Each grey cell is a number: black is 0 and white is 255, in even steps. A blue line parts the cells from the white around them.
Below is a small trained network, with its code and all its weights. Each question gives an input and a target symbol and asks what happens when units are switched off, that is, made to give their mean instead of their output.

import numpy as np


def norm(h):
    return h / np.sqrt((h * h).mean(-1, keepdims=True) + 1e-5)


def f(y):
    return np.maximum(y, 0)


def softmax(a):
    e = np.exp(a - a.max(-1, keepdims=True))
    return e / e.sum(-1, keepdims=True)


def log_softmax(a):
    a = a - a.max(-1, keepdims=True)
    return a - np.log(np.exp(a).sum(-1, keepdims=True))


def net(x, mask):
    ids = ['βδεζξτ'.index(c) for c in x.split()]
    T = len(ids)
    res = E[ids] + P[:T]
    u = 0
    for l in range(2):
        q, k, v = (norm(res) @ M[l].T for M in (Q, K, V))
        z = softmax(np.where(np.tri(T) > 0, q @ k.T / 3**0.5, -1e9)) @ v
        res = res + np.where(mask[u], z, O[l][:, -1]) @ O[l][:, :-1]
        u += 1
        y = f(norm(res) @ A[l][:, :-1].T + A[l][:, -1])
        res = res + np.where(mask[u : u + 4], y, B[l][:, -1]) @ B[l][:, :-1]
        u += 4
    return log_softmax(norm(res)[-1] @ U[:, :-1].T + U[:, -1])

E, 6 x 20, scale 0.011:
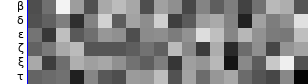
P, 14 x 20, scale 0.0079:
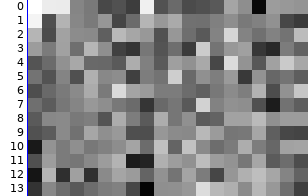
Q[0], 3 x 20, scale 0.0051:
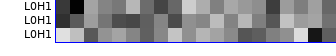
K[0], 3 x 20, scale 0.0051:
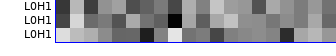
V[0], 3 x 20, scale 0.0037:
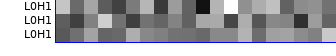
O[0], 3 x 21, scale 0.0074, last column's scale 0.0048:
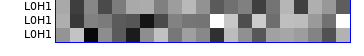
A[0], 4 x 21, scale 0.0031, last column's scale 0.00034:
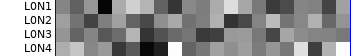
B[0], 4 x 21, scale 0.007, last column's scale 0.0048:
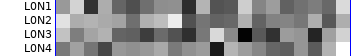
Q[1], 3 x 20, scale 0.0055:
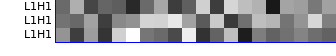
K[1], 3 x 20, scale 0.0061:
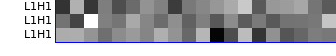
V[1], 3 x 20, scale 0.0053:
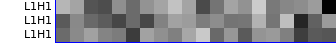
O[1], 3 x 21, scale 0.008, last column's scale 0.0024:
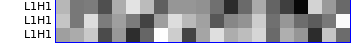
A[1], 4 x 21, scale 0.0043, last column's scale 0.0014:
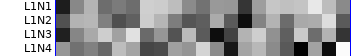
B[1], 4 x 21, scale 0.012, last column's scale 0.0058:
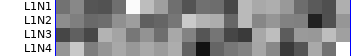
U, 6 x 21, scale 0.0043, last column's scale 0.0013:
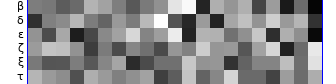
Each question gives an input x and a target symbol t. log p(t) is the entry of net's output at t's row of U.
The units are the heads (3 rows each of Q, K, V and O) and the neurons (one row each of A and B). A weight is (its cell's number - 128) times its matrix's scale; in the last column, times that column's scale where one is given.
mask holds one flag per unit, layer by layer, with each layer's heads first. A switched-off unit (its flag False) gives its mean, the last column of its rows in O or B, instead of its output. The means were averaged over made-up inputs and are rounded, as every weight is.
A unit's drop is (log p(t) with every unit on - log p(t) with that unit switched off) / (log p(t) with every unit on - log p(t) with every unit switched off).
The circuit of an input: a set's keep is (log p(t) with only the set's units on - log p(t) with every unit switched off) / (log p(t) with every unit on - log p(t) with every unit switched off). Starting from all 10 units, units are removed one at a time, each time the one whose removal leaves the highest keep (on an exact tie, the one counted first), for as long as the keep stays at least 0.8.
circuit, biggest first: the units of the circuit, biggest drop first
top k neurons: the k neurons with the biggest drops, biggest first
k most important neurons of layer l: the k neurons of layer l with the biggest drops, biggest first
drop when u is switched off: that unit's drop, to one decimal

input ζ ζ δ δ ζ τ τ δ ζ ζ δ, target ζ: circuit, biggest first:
(L1H1)
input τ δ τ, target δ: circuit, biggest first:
(L1H1; L0N3; L0H1)
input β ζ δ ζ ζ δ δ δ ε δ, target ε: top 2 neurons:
(L1N4; L0N3)
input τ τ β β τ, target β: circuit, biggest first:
(L1H1; L0H1; L1N2)
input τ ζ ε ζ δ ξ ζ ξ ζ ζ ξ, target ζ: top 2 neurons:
(L0N1; L0N2)
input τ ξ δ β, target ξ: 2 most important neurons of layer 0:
(L0N1; L0N4)
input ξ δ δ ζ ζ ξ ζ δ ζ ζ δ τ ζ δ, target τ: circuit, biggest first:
(L0N1; L1H1)
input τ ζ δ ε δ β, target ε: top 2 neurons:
(L1N4; L0N2)
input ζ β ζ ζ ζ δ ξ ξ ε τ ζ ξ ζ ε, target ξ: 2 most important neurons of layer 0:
(L0N1; L0N2)
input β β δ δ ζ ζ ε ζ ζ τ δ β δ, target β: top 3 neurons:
(L0N1; L1N2; L1N1)
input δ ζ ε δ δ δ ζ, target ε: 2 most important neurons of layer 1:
(L1N4; L1N3)
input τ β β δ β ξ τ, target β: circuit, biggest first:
(L1H1; L0H1; L1N4)
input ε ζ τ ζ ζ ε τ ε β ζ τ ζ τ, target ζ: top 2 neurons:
(L1N4; L0N1)
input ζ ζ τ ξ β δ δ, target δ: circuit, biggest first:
(L0H1; L1N3)
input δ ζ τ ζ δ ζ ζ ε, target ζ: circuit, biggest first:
(L0H1; L1H1)
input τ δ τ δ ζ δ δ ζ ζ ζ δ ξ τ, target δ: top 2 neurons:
(L0N3; L0N4)
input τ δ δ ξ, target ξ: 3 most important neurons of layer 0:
(L0N1; L0N2; L0N3)
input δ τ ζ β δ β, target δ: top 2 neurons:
(L1N3; L0N4)
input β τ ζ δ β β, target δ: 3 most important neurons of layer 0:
(L0N1; L0N4; L0N3)
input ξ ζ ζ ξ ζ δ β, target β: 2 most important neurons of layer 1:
(L1N2; L1N1)
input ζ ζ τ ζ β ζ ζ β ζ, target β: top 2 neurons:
(L1N2; L0N4)
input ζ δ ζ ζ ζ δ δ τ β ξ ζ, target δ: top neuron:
(L0N2)
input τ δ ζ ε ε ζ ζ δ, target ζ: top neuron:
(L0N3)
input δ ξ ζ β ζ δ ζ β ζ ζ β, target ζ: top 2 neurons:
(L0N1; L0N2)
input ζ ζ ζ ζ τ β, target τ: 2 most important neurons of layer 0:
(L0N1; L0N4)
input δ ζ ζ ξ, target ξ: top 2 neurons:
(L0N1; L1N4)
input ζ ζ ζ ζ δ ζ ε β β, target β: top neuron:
(L1N2)
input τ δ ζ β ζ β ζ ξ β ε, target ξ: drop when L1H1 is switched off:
0.7
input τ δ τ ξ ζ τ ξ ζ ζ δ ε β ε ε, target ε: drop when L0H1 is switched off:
1.0
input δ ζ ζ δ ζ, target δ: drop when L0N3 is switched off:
0.2
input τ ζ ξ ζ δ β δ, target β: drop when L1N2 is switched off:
0.3
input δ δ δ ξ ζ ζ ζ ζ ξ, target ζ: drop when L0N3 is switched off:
-0.1
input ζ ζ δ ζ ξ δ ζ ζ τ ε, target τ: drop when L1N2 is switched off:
0.0
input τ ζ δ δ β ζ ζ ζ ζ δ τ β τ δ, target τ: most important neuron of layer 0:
(L0N3)
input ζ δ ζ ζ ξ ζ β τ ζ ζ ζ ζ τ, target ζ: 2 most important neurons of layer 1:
(L1N4; L1N3)
